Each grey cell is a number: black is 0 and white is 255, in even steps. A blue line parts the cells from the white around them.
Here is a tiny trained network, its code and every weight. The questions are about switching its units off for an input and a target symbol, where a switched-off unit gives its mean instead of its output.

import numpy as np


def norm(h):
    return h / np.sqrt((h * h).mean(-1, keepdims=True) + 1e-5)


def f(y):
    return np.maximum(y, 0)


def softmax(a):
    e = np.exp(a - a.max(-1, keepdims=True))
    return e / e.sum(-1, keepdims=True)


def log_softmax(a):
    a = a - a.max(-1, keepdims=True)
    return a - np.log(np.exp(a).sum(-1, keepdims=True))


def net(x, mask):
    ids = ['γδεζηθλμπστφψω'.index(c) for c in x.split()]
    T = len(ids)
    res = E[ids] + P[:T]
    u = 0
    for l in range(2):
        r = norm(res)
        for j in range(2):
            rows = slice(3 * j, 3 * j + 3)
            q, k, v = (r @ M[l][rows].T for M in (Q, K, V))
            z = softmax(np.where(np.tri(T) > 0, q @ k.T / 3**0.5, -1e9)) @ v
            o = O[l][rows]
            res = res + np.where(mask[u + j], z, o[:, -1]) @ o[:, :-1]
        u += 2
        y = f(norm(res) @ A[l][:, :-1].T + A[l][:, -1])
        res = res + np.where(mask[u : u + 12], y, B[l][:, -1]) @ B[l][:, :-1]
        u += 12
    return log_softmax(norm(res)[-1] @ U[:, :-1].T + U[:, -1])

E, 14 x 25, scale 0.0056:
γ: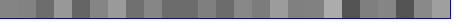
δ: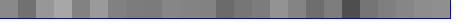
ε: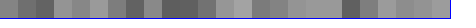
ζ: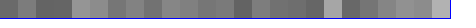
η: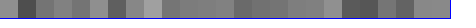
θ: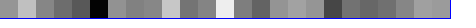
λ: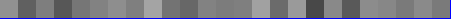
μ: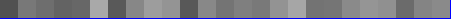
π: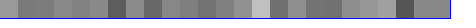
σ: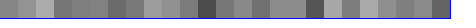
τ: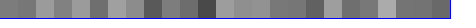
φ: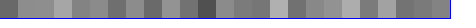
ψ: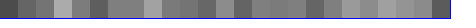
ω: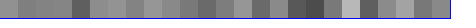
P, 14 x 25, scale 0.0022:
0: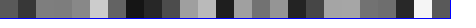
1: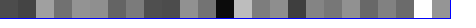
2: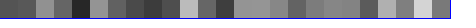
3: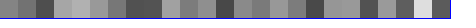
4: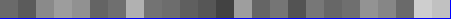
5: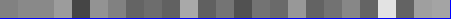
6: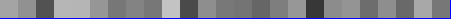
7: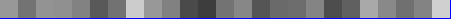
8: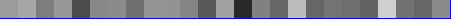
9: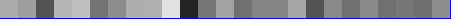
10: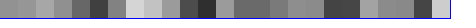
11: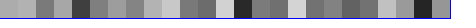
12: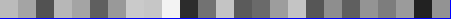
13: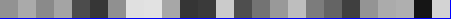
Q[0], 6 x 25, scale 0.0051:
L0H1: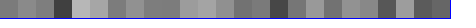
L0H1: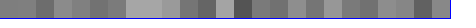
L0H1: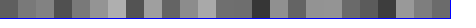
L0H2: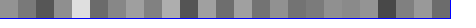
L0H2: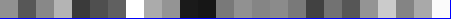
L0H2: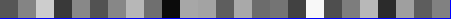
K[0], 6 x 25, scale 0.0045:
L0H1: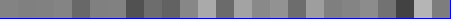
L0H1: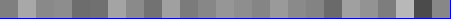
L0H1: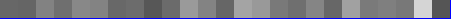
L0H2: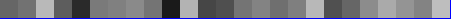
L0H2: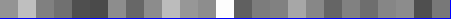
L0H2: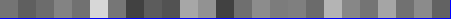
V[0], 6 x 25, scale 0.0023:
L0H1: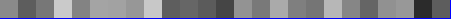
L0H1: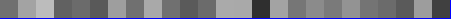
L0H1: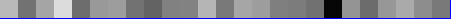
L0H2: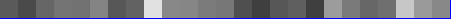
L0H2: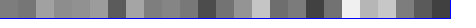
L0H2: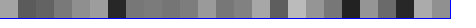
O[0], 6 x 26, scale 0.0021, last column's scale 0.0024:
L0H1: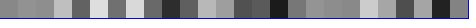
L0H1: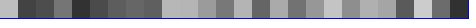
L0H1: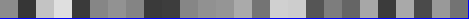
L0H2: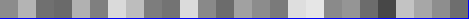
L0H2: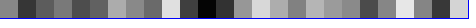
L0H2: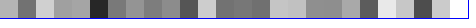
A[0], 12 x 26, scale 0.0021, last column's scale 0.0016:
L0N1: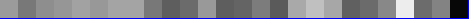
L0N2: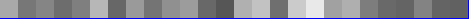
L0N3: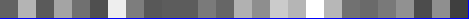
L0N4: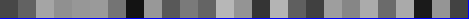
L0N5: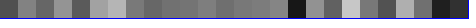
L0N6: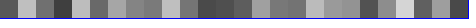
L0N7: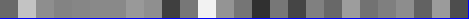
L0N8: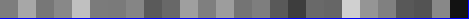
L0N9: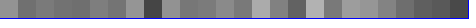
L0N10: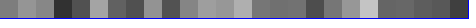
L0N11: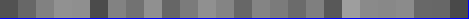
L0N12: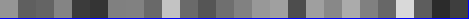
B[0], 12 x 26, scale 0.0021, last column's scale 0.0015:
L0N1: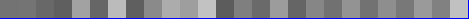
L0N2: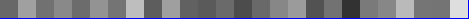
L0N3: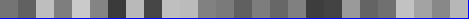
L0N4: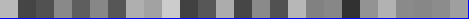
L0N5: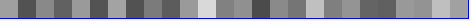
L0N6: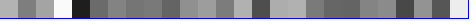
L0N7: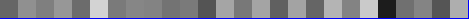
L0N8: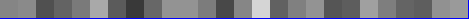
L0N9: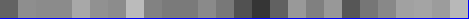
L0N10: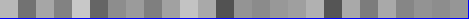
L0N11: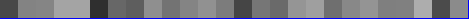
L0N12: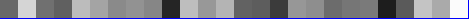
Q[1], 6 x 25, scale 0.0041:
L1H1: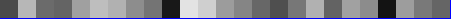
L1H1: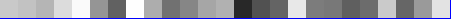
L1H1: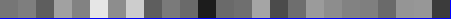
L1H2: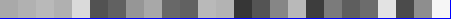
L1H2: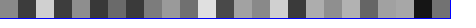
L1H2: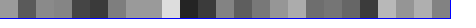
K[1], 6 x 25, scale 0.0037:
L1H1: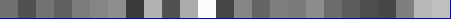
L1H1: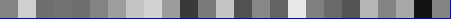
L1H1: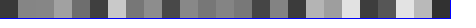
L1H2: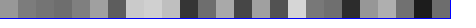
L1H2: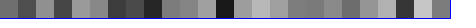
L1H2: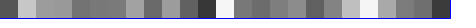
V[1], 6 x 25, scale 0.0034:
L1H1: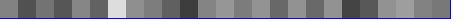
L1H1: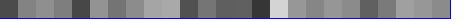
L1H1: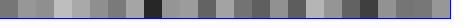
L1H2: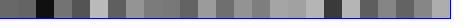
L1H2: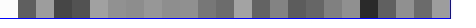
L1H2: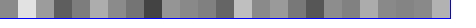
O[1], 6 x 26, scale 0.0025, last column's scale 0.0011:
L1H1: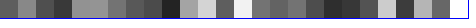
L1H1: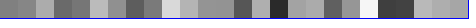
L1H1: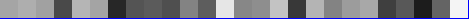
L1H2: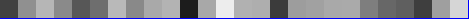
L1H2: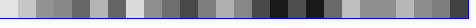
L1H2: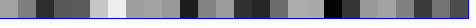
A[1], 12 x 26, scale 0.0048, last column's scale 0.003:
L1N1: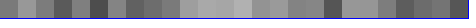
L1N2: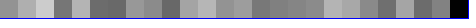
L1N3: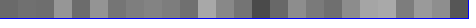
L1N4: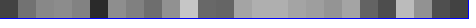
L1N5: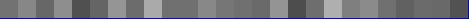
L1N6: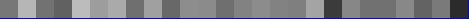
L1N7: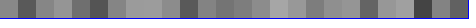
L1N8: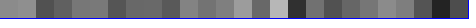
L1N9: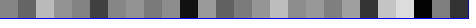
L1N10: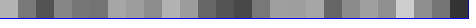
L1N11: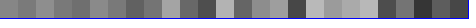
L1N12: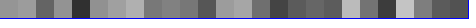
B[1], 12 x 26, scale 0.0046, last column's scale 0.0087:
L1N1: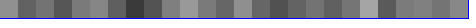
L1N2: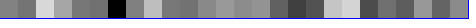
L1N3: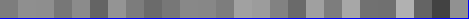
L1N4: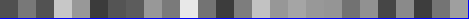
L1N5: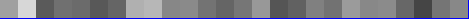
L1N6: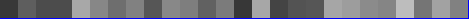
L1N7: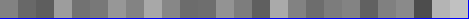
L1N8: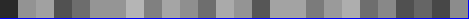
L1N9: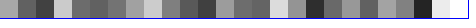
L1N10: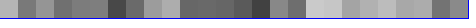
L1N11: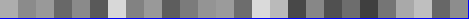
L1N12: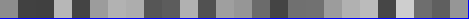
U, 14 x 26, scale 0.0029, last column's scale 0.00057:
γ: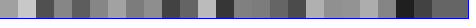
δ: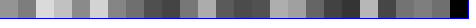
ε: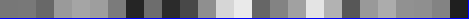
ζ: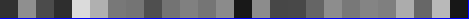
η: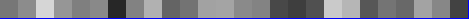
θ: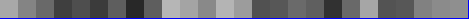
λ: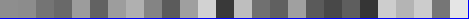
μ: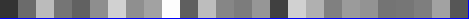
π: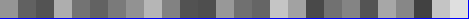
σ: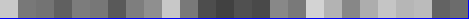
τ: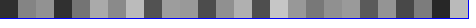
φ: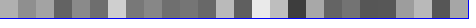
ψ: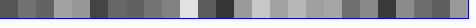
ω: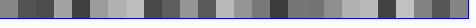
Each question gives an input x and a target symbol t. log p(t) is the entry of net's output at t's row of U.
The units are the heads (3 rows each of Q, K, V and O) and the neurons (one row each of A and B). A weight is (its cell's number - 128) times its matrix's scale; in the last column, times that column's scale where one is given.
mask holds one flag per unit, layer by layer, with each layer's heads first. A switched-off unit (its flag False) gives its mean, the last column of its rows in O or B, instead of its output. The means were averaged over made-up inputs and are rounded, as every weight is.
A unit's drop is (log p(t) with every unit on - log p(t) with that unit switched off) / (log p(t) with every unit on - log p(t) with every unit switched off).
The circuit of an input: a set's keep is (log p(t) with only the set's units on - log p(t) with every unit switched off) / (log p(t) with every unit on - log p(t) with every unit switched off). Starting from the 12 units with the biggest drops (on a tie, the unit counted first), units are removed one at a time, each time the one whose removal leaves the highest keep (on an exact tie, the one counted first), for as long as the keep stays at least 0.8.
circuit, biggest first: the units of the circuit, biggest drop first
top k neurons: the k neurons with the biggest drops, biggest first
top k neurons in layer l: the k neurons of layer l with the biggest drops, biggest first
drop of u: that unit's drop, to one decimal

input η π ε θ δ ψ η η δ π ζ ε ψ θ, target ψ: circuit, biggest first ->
L1H2, L1N4
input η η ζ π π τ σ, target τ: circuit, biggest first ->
L1N8, L1H1, L0H2, L1N9
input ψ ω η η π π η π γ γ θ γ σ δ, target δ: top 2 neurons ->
L1N9, L0N7
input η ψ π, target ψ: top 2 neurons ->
L1N4, L1N9
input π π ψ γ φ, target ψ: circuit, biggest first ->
L0H2, L1N4, L1N9
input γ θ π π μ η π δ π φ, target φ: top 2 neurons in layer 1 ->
L1N11, L1N9
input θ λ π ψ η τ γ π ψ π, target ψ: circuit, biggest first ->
L1H2, L1N9
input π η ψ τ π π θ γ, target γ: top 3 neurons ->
L1N9, L1N5, L1N7
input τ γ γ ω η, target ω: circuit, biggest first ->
L0H2, L1H2, L1N12
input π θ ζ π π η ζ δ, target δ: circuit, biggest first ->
L1N9, L0H2
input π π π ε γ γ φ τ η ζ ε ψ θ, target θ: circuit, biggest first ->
L1N1, L1N9, L1H1
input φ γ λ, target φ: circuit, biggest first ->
L1H1, L1N11
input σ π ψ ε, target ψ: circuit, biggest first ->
L1H2, L1N4, L1N9
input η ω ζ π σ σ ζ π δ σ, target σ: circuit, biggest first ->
L1N10, L1H2, L1N9
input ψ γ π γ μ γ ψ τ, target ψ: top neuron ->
L1N4
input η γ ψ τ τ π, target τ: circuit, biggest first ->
L1N8, L1H1, L1N9
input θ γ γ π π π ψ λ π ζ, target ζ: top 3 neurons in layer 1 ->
L1N9, L1N7, L1N4
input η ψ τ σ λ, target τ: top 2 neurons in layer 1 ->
L1N8, L1N9
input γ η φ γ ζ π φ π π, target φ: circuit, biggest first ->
L0H2, L1H1, L1N11
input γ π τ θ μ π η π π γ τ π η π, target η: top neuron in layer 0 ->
L0N4
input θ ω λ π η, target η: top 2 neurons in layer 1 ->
L1N9, L1N7
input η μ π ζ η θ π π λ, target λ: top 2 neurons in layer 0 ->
L0N10, L0N4
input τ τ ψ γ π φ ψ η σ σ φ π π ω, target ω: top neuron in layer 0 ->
L0N12
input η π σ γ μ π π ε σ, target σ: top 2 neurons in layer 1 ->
L1N10, L1N9
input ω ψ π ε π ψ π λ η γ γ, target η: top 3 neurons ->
L1N2, L1N9, L0N3
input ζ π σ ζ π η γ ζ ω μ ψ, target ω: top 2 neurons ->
L1N12, L0N5
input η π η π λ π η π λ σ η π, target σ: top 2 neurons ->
L1N10, L1N9
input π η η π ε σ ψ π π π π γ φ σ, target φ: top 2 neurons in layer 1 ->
L1N11, L1N9
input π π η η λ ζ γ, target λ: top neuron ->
L1N9
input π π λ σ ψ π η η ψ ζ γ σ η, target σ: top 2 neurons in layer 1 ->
L1N10, L1N9
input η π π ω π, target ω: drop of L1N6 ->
0.0
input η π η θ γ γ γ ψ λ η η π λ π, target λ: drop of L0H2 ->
0.9
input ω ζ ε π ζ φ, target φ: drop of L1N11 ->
0.5
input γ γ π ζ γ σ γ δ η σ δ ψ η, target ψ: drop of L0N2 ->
0.0
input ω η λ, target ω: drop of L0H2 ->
0.1
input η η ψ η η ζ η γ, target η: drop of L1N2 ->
0.2
